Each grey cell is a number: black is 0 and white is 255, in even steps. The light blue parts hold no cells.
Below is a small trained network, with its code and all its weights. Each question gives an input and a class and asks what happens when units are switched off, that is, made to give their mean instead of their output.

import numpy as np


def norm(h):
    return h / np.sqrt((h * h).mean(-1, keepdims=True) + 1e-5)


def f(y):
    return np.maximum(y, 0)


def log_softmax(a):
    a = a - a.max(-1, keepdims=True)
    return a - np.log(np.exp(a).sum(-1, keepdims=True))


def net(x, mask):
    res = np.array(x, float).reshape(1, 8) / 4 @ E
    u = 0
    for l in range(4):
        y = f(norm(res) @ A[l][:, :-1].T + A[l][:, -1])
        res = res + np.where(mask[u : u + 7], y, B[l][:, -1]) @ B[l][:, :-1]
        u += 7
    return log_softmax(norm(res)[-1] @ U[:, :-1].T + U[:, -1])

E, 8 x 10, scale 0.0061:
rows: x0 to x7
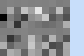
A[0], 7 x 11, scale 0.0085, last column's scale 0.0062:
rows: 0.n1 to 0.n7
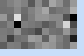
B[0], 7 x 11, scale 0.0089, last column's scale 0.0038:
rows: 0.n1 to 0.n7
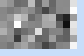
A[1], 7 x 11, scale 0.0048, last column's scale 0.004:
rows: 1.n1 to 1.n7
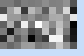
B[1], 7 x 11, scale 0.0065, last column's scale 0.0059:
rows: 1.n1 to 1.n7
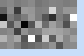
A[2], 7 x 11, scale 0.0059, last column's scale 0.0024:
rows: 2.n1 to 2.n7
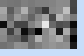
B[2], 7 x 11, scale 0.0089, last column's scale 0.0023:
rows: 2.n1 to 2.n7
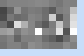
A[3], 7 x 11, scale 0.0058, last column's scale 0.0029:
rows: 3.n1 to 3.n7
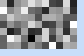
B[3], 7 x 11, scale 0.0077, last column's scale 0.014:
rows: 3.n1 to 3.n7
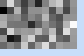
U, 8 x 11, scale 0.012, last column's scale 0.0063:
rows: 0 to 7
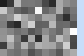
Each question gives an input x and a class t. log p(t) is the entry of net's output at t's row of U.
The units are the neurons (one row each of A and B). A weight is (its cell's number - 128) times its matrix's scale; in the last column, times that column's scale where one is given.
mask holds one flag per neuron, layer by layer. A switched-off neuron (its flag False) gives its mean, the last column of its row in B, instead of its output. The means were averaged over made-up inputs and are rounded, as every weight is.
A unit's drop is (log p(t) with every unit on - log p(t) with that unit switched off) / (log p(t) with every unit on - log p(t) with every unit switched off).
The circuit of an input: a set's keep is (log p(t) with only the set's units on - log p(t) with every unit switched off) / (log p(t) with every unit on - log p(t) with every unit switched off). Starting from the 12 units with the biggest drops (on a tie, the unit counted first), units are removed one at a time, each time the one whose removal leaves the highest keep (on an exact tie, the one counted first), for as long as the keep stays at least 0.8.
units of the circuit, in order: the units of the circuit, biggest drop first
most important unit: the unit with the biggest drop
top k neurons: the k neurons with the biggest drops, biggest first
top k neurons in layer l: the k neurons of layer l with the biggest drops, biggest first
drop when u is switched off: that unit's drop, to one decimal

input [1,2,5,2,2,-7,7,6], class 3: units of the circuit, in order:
(3.n6, 1.n3)
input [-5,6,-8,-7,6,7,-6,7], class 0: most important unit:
3.n2
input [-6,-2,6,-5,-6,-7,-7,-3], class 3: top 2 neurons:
(3.n6, 1.n3)
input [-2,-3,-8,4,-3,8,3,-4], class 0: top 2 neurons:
(3.n2, 3.n6)
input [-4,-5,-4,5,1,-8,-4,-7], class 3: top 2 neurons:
(3.n6, 3.n4)
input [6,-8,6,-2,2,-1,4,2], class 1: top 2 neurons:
(2.n5, 1.n3)
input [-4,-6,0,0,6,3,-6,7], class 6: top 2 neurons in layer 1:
(1.n2, 1.n4)
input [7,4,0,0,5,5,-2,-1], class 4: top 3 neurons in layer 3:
(3.n4, 3.n6, 3.n2)
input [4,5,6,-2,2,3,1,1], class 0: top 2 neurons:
(0.n5, 2.n4)
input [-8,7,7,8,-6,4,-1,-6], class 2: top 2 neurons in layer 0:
(0.n4, 0.n5)
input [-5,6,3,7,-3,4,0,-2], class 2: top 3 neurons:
(0.n4, 0.n5, 2.n5)
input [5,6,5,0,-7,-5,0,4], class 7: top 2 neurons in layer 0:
(0.n5, 0.n2)
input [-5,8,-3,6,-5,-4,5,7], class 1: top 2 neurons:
(1.n4, 3.n5)
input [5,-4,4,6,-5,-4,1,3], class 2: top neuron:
(0.n4)
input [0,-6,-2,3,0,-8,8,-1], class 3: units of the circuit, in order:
(3.n6, 3.n4)
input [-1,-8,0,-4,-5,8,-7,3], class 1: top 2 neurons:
(2.n5, 3.n6)
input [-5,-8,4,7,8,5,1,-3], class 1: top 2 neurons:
(2.n5, 1.n3)
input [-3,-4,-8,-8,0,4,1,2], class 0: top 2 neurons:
(3.n2, 0.n4)
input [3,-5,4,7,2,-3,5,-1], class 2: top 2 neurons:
(0.n4, 1.n3)
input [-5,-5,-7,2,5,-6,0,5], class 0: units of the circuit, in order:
(3.n2)
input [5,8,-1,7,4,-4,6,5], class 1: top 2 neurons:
(1.n4, 0.n1)
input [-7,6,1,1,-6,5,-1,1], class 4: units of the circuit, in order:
(3.n4, 2.n5)
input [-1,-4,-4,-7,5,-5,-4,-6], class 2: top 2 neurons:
(0.n3, 3.n4)
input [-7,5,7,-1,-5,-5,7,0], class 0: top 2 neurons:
(2.n4, 0.n1)
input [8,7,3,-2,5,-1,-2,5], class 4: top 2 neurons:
(3.n4, 2.n5)
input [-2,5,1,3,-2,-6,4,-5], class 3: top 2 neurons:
(3.n6, 0.n5)
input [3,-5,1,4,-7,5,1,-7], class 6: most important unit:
3.n5
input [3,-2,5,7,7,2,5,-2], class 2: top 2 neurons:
(0.n4, 1.n3)
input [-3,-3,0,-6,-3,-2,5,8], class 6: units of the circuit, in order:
(3.n7, 1.n2)
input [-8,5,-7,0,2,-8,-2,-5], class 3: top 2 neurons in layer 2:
(2.n4, 2.n3)
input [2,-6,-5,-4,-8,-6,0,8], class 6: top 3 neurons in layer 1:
(1.n2, 1.n4, 1.n3)
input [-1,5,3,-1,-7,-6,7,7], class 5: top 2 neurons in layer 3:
(3.n1, 3.n5)
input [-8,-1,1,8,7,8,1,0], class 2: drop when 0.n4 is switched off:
0.9
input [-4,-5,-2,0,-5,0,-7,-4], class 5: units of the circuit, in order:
(1.n6)
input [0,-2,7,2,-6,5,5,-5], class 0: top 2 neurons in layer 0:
(0.n1, 0.n5)
